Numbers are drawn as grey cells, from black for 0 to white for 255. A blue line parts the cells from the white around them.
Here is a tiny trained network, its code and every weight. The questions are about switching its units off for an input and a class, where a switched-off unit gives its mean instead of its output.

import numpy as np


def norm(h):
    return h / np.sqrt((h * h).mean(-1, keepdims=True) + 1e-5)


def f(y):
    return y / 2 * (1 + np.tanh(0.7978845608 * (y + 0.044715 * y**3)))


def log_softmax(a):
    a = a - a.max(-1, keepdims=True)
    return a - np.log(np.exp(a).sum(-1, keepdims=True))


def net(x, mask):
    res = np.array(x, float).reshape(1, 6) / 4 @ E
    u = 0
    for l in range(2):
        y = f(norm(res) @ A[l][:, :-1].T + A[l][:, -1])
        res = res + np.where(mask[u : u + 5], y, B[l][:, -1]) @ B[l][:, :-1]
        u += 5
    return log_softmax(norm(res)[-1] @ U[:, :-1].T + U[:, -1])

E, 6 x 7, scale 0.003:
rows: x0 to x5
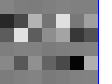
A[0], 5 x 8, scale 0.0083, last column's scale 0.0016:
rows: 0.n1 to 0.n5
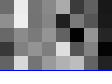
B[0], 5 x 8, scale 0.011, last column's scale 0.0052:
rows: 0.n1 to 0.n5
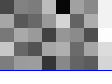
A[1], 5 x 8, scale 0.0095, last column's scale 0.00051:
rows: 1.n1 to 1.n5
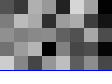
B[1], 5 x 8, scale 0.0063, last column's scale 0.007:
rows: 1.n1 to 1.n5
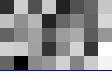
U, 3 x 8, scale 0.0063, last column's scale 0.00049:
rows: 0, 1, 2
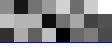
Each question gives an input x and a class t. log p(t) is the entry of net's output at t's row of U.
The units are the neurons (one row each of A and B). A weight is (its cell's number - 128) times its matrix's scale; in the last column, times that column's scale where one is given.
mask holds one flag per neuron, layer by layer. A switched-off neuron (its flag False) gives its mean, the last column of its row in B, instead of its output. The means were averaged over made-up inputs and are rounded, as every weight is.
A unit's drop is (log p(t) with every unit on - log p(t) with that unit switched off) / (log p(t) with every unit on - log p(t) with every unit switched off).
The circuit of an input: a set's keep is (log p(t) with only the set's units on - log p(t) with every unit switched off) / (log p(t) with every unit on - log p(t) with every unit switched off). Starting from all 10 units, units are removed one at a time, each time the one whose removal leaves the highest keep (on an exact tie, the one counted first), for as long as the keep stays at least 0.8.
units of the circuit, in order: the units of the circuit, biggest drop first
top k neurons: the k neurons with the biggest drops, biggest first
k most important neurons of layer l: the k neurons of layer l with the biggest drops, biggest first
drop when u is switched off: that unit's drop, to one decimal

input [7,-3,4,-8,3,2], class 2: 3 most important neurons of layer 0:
0.n1, 0.n4, 0.n5
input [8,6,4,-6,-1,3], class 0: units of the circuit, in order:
0.n4
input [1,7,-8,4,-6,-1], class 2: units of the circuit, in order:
0.n2, 1.n1
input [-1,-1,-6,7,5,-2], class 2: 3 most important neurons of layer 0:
0.n2, 0.n5, 0.n3
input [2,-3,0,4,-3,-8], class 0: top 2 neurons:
0.n2, 0.n3
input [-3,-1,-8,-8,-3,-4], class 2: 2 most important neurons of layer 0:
0.n2, 0.n3
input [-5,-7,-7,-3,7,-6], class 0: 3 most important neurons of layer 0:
0.n1, 0.n5, 0.n3
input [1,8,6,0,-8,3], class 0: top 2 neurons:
0.n4, 0.n3
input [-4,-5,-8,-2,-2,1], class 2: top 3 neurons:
0.n2, 0.n4, 0.n3
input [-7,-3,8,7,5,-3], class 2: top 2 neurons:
0.n1, 0.n5
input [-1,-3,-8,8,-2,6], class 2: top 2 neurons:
0.n2, 0.n3
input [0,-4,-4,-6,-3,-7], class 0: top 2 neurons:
0.n1, 0.n3
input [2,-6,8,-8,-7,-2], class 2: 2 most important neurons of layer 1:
1.n4, 1.n5
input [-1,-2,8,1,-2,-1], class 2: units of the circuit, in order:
0.n1
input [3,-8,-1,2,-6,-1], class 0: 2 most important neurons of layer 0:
0.n2, 0.n3
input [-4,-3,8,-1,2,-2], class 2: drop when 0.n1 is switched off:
1.8
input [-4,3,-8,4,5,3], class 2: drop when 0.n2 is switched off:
0.4
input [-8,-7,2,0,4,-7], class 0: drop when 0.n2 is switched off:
1.3
